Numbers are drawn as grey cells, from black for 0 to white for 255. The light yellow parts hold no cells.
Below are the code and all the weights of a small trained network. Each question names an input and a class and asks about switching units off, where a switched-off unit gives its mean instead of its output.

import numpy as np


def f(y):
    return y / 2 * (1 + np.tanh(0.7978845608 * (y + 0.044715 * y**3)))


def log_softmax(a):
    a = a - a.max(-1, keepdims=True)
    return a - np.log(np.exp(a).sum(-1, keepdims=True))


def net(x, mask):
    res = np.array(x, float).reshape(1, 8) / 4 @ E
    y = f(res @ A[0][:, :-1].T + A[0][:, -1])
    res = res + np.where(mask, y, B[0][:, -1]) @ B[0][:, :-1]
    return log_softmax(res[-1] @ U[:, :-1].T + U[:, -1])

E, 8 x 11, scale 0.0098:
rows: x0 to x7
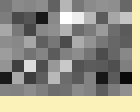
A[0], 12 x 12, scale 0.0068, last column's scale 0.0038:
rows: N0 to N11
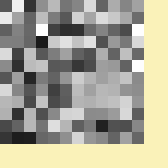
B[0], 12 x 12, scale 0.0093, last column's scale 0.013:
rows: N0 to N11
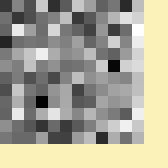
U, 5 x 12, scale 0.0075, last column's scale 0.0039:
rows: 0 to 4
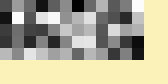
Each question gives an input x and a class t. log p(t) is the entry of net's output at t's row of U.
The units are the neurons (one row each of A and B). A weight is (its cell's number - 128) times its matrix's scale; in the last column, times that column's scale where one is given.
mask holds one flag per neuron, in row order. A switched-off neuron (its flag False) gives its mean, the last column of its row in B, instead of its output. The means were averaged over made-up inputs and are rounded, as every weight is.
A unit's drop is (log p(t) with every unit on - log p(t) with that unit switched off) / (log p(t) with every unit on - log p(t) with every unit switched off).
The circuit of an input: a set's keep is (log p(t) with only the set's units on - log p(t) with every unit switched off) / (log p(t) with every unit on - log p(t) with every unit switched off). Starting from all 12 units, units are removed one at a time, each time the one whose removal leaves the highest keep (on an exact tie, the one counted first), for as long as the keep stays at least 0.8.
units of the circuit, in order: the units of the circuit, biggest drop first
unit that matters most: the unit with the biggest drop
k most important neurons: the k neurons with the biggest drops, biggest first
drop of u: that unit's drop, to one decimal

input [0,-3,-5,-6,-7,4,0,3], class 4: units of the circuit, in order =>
N8; N3; N5
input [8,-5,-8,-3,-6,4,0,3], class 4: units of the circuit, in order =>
N8; N5
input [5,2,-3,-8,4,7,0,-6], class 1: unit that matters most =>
N9
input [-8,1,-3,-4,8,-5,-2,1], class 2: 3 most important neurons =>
N5; N2; N6
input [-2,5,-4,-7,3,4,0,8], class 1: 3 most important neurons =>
N9; N1; N8
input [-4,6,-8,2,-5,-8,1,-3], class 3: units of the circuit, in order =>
N0; N6
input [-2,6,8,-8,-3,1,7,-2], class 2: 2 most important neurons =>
N10; N3
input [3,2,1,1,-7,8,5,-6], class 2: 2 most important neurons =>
N2; N3
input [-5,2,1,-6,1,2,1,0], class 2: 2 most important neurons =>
N2; N0
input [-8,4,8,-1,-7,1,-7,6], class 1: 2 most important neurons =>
N9; N4
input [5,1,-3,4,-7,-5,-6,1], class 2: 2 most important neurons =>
N2; N6
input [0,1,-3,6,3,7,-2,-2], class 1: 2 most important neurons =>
N9; N1
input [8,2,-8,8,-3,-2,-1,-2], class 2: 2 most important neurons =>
N2; N4
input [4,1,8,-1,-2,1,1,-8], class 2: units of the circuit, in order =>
N2
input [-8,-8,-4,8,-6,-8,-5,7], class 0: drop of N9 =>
0.0
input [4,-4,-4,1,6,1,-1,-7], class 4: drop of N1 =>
0.1
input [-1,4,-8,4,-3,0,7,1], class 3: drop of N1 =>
0.1
